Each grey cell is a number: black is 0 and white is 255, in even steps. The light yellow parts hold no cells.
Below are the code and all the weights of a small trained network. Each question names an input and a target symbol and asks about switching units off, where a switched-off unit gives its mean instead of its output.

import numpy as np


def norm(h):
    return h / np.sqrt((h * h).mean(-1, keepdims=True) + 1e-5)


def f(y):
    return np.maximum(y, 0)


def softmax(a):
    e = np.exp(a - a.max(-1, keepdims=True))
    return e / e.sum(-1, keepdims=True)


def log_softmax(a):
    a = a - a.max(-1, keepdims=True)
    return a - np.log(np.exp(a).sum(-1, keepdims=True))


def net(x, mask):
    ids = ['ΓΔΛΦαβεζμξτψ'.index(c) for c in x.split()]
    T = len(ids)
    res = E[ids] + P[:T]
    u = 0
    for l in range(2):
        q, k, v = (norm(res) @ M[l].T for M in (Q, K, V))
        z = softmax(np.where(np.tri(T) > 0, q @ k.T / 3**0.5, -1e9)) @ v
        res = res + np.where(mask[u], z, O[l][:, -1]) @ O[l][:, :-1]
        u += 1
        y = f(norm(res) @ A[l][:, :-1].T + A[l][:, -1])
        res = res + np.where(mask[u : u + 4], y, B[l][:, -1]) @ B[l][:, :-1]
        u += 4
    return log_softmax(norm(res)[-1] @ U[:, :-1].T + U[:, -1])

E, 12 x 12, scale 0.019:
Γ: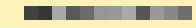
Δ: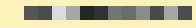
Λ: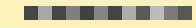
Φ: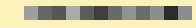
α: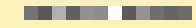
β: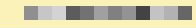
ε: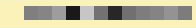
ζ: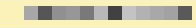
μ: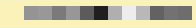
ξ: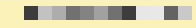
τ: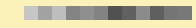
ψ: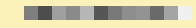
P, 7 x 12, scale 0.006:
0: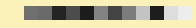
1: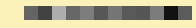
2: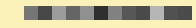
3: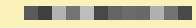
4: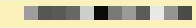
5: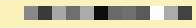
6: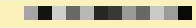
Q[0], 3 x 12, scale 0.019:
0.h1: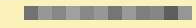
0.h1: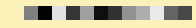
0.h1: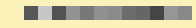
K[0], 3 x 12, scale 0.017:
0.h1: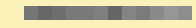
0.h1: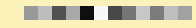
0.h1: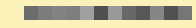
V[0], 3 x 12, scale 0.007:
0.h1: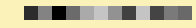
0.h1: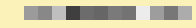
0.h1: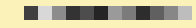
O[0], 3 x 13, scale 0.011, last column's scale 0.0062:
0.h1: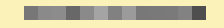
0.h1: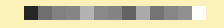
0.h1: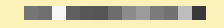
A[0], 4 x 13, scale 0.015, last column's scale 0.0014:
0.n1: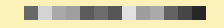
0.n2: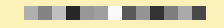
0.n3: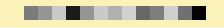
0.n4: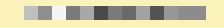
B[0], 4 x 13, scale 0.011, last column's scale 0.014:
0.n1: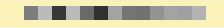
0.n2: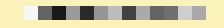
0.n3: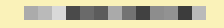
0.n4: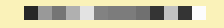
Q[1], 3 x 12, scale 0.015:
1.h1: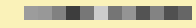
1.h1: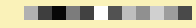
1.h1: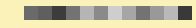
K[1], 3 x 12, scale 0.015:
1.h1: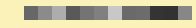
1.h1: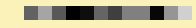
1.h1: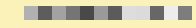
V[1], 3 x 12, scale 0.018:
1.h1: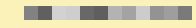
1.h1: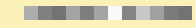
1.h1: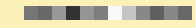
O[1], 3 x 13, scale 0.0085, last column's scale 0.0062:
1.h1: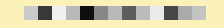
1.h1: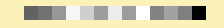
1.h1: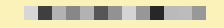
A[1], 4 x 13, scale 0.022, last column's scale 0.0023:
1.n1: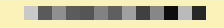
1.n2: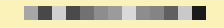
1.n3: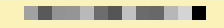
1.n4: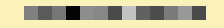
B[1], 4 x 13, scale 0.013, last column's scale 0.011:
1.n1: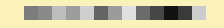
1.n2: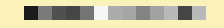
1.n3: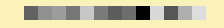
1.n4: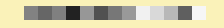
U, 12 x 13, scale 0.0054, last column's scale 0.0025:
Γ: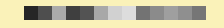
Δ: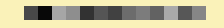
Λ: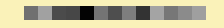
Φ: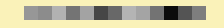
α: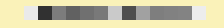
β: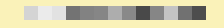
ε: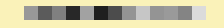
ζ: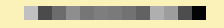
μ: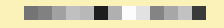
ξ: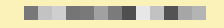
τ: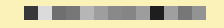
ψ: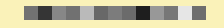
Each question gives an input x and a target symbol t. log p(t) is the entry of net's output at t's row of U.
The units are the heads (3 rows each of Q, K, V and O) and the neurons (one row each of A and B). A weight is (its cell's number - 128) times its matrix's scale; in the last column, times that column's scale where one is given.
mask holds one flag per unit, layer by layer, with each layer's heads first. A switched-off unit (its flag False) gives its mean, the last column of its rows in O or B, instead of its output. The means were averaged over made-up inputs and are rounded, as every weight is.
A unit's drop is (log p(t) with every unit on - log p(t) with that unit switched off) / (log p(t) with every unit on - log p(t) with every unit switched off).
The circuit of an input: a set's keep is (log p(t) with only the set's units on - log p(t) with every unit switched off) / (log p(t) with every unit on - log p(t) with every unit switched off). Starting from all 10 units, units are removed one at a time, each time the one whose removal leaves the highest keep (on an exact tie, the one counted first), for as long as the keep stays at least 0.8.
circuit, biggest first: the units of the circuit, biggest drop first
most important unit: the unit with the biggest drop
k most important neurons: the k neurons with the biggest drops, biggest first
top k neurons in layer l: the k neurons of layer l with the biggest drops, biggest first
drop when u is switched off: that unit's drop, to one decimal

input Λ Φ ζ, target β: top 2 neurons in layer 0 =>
0.n1; 0.n3
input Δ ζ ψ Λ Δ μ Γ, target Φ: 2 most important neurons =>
1.n1; 0.n4
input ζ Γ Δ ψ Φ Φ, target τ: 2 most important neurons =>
1.n4; 1.n3
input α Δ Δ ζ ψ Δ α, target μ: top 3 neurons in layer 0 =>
0.n2; 0.n3; 0.n4
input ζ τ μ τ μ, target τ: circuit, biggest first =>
0.h1; 1.h1
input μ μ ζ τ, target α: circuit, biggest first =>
0.h1; 1.h1
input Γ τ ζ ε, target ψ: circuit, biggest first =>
0.h1; 1.h1; 1.n3
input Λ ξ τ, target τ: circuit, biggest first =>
0.n4
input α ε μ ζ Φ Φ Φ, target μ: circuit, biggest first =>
1.h1; 0.h1
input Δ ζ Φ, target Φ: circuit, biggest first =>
0.h1; 1.n1; 1.h1; 0.n4
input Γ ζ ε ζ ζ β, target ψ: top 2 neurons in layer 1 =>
1.n3; 1.n4
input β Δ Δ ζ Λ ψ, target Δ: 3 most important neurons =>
0.n4; 0.n1; 0.n3
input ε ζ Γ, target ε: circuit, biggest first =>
0.h1; 1.h1; 1.n4; 0.n3
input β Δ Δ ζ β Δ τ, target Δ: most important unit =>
0.n4
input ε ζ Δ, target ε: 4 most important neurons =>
1.n4; 0.n4; 0.n3; 0.n1
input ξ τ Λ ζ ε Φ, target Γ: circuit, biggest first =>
0.h1; 1.n2; 1.h1
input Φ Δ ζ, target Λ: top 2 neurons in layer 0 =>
0.n2; 0.n3
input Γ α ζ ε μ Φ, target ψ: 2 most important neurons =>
1.n3; 0.n3
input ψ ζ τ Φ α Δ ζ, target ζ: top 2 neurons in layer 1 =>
1.n4; 1.n1
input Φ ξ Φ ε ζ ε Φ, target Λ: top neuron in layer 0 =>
0.n3
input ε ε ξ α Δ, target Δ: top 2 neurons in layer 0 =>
0.n3; 0.n4
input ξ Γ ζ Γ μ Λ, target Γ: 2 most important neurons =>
0.n4; 1.n2
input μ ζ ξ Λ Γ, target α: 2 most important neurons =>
0.n4; 1.n3
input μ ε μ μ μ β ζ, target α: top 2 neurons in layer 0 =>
0.n4; 0.n1
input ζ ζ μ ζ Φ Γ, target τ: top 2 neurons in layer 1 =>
1.n4; 1.n3
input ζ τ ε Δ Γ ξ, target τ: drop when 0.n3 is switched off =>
-0.1
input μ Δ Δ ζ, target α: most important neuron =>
0.n4
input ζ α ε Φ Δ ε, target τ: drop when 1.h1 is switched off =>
1.8
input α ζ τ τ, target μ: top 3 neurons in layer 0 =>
0.n2; 0.n3; 0.n4
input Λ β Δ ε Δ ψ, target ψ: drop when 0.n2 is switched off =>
0.5
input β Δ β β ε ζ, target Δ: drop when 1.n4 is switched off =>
0.2
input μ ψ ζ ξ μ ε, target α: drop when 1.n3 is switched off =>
0.2
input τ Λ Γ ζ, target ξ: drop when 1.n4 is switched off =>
0.0
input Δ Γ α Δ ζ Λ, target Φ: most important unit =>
1.h1
